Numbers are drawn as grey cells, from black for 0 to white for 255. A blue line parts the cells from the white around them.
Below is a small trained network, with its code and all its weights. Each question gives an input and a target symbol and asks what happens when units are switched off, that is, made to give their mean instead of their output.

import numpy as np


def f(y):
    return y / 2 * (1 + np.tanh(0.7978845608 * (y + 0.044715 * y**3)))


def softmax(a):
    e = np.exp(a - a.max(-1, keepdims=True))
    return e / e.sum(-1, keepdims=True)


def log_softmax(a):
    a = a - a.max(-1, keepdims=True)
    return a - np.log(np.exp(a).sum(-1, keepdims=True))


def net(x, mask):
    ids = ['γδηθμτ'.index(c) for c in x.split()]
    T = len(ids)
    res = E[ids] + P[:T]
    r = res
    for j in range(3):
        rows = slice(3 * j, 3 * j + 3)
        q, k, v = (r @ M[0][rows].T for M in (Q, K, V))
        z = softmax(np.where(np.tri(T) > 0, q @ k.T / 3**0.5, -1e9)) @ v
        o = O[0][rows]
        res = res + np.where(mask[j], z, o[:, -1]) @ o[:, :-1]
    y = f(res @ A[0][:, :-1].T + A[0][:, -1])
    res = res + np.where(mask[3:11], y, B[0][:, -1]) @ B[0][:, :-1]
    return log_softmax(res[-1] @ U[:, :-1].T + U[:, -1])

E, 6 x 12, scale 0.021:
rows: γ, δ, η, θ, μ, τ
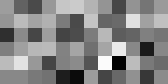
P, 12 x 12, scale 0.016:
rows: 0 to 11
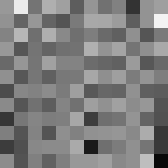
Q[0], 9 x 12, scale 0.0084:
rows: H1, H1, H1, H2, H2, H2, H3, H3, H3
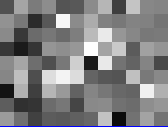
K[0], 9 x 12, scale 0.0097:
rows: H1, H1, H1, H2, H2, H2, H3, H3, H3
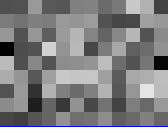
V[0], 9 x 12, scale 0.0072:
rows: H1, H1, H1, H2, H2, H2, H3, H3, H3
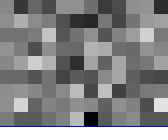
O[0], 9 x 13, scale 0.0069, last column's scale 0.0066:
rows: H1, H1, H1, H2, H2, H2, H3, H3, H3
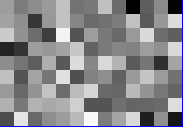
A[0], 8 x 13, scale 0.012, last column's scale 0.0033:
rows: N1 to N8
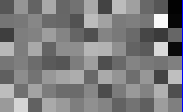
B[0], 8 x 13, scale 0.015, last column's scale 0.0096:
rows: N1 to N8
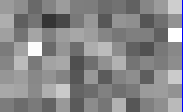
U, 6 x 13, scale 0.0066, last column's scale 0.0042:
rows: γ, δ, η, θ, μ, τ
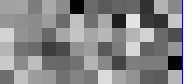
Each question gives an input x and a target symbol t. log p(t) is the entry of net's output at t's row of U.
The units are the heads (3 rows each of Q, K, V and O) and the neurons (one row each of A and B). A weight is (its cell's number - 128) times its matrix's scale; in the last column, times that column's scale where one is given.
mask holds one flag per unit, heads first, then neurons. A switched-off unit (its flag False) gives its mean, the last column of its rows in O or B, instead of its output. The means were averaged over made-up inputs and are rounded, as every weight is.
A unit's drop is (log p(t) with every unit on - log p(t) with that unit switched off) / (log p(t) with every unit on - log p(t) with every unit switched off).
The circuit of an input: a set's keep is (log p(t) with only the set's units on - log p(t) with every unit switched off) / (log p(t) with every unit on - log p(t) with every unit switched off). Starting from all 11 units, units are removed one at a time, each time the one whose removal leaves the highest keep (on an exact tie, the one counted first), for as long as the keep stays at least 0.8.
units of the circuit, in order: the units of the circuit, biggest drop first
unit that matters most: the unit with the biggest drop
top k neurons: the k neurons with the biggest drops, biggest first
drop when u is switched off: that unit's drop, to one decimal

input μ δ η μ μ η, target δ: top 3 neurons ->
N8; N1; N5
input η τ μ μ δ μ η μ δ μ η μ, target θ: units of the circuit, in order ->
H3; H2; N2
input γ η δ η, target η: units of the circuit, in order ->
H1
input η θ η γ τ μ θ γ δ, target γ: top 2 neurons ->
N3; N1
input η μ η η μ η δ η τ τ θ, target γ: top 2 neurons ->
N1; N6
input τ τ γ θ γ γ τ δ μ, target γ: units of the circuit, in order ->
H2; N8
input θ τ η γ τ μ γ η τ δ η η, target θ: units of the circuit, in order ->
H2; H3; N2
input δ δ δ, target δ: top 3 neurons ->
N8; N1; N5
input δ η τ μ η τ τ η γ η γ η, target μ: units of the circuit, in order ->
H1; N6; N3
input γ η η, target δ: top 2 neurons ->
N3; N8
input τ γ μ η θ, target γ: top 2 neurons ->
N1; N8
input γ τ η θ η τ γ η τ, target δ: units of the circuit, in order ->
H2; N3
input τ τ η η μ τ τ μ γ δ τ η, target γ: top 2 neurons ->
N6; N3
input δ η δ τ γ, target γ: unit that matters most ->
H2
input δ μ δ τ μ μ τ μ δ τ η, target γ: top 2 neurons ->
N1; N8
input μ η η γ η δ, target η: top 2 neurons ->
N7; N6
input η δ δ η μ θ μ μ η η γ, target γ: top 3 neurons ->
N3; N5; N7
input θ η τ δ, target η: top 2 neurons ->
N6; N7
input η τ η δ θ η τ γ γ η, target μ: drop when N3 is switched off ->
0.2
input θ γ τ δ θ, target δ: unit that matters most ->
N3
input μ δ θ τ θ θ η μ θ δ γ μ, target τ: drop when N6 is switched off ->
0.1
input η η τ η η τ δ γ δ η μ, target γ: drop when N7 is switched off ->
0.0
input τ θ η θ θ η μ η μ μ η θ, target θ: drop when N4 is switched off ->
0.1
